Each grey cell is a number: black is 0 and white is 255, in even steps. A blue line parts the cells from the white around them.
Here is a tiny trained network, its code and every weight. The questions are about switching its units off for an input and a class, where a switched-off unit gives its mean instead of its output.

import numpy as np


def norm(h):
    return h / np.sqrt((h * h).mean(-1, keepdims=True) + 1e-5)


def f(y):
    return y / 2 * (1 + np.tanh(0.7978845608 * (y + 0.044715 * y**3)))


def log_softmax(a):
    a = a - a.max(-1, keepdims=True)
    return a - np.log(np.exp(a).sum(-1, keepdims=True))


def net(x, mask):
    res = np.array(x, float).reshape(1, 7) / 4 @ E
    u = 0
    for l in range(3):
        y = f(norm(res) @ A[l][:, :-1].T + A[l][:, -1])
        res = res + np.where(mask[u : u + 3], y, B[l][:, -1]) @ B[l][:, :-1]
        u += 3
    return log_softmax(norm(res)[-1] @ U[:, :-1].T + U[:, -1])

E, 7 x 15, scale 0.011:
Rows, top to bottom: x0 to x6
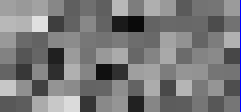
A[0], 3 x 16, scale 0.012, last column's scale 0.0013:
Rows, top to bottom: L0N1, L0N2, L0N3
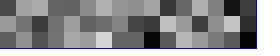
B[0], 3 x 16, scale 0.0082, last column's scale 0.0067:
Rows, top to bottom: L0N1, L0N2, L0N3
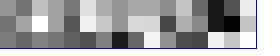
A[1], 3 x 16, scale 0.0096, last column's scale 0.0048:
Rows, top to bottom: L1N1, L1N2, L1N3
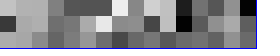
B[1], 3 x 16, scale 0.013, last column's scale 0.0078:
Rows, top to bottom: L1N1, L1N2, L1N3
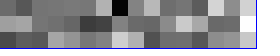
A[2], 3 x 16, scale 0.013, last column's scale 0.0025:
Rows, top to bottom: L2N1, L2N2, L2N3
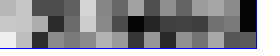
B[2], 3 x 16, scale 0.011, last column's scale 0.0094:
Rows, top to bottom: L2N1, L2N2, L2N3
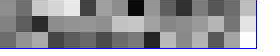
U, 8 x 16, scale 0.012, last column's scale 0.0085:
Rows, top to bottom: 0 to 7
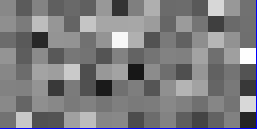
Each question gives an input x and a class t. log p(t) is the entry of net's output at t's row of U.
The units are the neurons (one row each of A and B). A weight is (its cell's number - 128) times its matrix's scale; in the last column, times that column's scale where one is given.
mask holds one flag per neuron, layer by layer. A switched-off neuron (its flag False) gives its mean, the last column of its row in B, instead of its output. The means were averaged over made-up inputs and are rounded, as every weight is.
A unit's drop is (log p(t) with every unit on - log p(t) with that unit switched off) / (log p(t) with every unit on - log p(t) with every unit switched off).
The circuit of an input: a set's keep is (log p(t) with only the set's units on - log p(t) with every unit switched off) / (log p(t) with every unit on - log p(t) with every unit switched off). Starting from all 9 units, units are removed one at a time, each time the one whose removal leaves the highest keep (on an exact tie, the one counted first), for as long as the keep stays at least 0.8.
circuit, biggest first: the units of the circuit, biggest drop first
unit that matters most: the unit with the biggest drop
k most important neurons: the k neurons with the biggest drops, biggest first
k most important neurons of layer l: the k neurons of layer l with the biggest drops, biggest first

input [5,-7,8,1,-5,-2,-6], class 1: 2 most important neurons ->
L0N2; L0N3
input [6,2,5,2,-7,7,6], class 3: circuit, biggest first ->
L2N3
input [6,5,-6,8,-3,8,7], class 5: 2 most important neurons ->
L2N3; L0N3
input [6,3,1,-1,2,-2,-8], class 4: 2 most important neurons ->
L2N1; L0N3
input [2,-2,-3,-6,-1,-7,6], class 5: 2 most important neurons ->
L1N2; L2N1
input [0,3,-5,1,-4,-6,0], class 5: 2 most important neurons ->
L1N2; L0N2
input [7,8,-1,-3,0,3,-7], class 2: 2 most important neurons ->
L2N2; L0N3
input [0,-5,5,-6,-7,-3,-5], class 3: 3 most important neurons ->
L1N2; L1N3; L0N1
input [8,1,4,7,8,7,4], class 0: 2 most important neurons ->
L1N1; L1N2
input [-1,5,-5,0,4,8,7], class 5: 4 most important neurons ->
L2N1; L2N3; L0N2; L0N3
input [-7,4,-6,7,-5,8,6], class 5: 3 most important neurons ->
L2N3; L1N1; L2N1
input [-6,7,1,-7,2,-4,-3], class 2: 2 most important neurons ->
L2N2; L1N1
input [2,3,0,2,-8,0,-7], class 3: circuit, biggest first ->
L2N3; L1N2; L2N1
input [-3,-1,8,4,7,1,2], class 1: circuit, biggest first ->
L0N2
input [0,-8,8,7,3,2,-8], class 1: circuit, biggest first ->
L0N2; L2N2
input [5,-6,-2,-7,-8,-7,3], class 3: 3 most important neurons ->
L1N2; L2N2; L1N3
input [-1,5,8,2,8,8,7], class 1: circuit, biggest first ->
L0N2; L1N2
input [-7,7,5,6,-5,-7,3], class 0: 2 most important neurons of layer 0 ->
L0N3; L0N1
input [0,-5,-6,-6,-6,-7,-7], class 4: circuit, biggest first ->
L2N1; L1N3
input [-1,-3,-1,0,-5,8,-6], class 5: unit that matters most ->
L2N3
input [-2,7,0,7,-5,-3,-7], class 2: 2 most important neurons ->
L2N2; L1N3
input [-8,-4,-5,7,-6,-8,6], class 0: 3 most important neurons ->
L0N3; L2N3; L2N1
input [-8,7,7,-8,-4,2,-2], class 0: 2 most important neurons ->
L0N3; L0N1
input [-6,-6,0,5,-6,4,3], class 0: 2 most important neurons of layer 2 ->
L2N2; L2N1
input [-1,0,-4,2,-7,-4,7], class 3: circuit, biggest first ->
L1N2; L2N1
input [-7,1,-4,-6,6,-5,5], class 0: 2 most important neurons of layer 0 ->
L0N3; L0N2
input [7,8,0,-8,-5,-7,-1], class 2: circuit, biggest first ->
L2N2
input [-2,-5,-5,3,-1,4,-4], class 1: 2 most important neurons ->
L0N1; L1N2
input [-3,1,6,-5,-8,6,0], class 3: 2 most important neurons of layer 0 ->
L0N1; L0N3
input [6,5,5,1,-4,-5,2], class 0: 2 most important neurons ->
L1N1; L0N1
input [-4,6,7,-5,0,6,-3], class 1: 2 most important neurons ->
L0N2; L1N2
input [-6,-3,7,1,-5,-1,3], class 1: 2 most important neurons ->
L0N2; L1N1
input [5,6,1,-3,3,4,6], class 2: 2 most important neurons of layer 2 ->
L2N2; L2N1
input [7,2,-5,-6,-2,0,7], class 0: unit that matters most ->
L1N1
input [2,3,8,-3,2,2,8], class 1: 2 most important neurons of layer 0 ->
L0N2; L0N3
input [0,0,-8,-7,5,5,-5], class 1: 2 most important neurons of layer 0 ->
L0N1; L0N3
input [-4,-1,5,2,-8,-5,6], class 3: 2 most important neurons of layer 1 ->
L1N2; L1N3
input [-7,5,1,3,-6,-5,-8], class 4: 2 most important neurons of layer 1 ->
L1N1; L1N3
